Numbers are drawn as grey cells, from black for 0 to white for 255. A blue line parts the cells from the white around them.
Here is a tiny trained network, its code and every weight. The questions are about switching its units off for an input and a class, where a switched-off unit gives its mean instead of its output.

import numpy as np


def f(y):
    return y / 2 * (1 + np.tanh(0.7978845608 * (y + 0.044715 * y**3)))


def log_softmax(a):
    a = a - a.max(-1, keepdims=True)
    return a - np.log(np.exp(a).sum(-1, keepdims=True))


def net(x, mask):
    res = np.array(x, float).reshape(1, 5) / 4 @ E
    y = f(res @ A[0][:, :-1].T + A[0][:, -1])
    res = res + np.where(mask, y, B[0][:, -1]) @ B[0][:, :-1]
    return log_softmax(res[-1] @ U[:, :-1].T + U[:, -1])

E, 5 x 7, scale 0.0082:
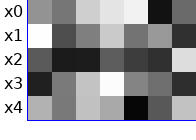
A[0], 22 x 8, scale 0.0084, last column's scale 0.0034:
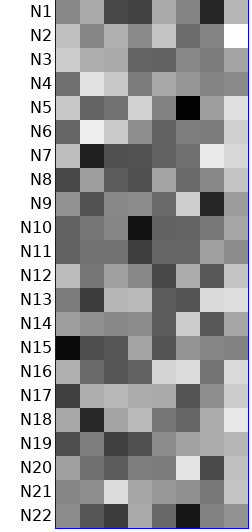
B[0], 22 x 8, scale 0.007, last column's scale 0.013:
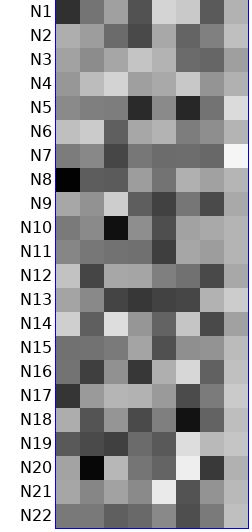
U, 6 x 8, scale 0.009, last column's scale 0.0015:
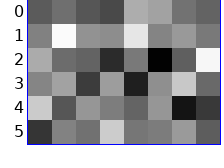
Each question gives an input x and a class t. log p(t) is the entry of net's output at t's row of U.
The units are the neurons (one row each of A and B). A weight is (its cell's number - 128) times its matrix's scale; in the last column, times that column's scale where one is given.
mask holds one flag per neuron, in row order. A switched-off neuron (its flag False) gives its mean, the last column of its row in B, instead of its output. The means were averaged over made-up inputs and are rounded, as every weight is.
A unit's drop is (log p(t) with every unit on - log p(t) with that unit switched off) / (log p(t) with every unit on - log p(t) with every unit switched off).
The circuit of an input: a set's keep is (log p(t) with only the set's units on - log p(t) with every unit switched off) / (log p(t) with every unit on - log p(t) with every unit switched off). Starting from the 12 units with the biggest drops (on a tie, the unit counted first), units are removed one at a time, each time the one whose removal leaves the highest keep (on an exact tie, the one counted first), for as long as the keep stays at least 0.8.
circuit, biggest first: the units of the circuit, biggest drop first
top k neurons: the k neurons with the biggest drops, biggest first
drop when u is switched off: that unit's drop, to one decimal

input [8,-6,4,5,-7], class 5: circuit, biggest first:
N8, N17
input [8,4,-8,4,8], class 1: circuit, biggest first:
N21
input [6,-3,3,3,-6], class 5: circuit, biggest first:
N8, N17
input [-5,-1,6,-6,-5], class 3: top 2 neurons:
N10, N11
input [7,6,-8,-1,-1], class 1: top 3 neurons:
N21, N4, N2
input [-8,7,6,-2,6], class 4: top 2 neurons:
N12, N20
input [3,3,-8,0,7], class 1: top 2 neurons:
N21, N6
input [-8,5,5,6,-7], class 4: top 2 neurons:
N20, N9
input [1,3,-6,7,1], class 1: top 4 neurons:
N21, N6, N4, N17
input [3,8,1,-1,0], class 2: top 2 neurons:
N5, N18
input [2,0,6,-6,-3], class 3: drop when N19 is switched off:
0.2
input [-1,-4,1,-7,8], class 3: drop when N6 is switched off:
0.0
